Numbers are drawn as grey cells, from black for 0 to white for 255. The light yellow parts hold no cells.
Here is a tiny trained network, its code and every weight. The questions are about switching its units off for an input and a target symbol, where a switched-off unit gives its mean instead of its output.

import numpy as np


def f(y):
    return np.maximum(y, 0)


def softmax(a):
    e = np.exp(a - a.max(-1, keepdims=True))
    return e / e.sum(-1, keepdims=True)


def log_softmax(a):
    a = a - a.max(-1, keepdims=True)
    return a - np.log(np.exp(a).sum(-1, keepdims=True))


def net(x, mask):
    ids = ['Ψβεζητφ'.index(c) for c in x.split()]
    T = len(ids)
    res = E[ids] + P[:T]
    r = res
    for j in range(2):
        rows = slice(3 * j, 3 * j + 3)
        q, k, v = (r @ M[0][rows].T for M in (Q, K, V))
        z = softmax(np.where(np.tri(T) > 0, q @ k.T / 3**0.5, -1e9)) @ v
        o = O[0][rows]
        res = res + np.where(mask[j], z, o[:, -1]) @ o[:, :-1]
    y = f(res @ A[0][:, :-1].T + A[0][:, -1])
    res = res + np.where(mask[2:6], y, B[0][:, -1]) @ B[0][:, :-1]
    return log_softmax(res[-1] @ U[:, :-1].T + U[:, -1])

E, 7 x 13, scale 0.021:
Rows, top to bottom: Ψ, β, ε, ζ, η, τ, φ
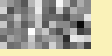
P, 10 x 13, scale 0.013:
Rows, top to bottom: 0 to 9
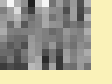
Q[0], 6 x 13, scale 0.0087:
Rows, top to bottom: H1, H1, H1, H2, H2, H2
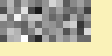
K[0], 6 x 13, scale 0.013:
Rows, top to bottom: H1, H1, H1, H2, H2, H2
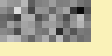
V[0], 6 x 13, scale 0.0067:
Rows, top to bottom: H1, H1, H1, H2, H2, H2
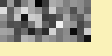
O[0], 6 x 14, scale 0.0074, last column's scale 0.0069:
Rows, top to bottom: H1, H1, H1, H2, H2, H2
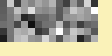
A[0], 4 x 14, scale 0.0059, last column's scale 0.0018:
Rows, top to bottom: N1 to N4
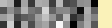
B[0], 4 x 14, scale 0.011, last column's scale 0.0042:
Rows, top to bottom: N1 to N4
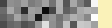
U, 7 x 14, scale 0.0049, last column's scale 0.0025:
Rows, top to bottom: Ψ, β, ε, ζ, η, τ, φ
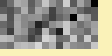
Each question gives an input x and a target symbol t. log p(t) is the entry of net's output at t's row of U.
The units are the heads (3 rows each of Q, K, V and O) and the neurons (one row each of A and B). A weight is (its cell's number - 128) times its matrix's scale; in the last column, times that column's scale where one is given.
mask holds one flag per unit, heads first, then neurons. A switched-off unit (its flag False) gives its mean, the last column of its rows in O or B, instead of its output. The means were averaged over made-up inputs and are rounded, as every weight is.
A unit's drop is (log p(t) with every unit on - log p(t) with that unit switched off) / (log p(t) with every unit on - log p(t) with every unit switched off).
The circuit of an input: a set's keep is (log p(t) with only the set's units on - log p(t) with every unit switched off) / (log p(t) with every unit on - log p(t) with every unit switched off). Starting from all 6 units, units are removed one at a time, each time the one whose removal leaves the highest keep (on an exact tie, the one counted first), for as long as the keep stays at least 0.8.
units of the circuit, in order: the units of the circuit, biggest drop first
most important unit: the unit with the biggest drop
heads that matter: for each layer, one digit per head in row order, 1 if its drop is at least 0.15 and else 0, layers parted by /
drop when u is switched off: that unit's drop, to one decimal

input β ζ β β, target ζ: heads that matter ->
11
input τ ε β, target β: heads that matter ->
10
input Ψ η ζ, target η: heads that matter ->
11
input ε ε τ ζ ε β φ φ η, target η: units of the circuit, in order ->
H2, N3, H1
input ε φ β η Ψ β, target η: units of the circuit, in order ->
H2, H1
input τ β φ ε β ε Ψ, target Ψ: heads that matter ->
10
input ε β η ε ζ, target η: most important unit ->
H1
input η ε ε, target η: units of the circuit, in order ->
H1, H2
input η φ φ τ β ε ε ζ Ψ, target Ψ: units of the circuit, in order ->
N4, H1, H2
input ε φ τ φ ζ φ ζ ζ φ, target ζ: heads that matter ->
01
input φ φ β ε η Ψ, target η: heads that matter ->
11
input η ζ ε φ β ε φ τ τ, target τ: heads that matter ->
10
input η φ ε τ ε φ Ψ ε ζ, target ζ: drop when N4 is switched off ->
-0.1
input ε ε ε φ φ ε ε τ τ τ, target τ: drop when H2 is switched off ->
0.1
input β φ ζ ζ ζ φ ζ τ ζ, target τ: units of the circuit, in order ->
H1
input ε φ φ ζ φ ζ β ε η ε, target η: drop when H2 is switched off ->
0.5
